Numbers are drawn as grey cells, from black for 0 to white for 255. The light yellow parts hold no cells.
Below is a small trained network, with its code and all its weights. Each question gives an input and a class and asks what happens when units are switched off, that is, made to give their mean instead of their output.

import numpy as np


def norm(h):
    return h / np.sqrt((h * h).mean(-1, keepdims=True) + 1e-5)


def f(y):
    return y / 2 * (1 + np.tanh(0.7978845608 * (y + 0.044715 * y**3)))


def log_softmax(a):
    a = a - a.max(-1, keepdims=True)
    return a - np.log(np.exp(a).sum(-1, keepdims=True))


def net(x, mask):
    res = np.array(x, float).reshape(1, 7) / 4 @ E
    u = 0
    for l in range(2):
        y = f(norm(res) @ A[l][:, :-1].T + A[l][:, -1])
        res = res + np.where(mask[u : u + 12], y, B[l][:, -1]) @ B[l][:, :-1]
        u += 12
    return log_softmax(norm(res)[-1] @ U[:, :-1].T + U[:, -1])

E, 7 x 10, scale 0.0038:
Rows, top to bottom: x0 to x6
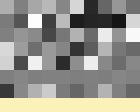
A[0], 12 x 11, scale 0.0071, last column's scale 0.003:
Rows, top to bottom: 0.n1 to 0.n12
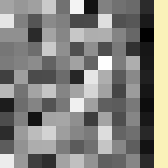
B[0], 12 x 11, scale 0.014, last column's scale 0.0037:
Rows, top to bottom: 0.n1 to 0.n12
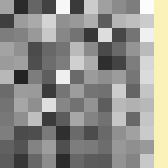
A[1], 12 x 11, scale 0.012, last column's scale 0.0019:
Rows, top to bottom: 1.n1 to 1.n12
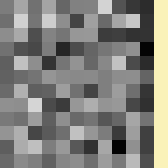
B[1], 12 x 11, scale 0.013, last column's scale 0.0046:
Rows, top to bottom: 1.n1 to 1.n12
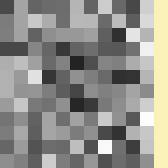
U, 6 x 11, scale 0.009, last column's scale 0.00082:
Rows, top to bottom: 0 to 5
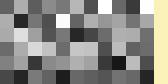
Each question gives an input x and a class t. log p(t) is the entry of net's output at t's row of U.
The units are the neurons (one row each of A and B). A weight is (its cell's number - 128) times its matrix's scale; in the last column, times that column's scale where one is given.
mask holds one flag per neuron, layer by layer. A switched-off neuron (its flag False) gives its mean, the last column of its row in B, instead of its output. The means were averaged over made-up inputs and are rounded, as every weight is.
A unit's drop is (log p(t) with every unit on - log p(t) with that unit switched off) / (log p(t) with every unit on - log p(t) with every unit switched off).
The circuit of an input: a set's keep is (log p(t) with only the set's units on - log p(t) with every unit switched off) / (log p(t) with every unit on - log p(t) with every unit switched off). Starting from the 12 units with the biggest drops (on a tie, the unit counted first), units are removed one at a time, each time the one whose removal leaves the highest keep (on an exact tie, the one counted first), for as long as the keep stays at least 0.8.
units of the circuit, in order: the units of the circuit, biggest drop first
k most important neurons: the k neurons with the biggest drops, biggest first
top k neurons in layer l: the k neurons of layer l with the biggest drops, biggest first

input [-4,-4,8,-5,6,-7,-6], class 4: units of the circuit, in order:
[0.n5 1.n10]
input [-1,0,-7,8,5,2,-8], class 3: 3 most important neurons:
[0.n2 1.n2 0.n5]
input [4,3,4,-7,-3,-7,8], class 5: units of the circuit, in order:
[0.n10]
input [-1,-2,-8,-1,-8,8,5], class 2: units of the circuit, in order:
[0.n9 1.n5]
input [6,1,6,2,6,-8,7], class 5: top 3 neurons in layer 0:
[0.n10 0.n11 0.n6]
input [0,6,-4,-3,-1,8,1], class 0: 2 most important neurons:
[1.n11 0.n5]
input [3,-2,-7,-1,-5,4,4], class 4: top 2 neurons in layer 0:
[0.n4 0.n7]
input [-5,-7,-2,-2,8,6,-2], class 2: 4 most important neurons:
[0.n7 1.n8 0.n1 1.n5]
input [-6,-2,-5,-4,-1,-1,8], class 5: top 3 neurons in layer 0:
[0.n10 0.n1 0.n11]
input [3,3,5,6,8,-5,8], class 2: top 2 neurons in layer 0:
[0.n7 0.n12]
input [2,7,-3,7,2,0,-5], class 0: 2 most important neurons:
[1.n11 0.n8]
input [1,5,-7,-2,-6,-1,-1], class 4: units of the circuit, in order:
[0.n4 1.n3]
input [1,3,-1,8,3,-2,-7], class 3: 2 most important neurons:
[0.n2 1.n2]
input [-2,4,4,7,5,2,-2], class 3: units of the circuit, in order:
[0.n2]
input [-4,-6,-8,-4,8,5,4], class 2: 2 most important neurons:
[0.n7 1.n8]
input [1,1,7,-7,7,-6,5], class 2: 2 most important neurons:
[0.n7 1.n8]
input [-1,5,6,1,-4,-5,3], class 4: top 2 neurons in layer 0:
[0.n5 0.n3]
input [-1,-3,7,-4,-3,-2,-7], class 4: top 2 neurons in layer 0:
[0.n5 0.n10]
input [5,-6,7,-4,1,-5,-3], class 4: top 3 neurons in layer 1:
[1.n10 1.n11 1.n9]
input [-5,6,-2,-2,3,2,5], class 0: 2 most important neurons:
[0.n1 0.n12]
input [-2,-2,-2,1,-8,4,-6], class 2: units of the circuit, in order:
[0.n9 1.n5]
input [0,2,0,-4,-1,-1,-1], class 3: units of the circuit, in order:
[0.n8]
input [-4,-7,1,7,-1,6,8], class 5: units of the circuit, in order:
[0.n10 1.n4]
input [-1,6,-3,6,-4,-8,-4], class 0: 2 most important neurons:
[1.n11 0.n8]
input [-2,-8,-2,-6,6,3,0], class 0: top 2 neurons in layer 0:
[0.n3 0.n2]
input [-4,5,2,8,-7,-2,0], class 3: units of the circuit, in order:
[0.n2 1.n2]
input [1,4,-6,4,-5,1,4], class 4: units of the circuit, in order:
[0.n4]
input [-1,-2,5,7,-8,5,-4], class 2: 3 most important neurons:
[0.n9 1.n5 0.n8]
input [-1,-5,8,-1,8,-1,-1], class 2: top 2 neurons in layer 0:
[0.n7 0.n4]
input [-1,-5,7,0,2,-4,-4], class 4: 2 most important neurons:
[0.n5 1.n10]
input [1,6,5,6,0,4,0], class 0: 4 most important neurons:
[1.n11 0.n8 0.n4 0.n7]
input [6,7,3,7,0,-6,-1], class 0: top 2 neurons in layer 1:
[1.n11 1.n9]
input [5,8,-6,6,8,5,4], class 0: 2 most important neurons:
[1.n11 0.n9]
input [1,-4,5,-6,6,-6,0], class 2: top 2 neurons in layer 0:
[0.n7 0.n2]
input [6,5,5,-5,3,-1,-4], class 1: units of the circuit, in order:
[0.n1]
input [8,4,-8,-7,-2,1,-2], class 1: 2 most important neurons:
[0.n1 0.n5]
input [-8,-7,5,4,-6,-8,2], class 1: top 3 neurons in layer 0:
[0.n6 0.n9 0.n2]
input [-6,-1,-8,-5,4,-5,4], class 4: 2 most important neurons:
[0.n4 0.n1]
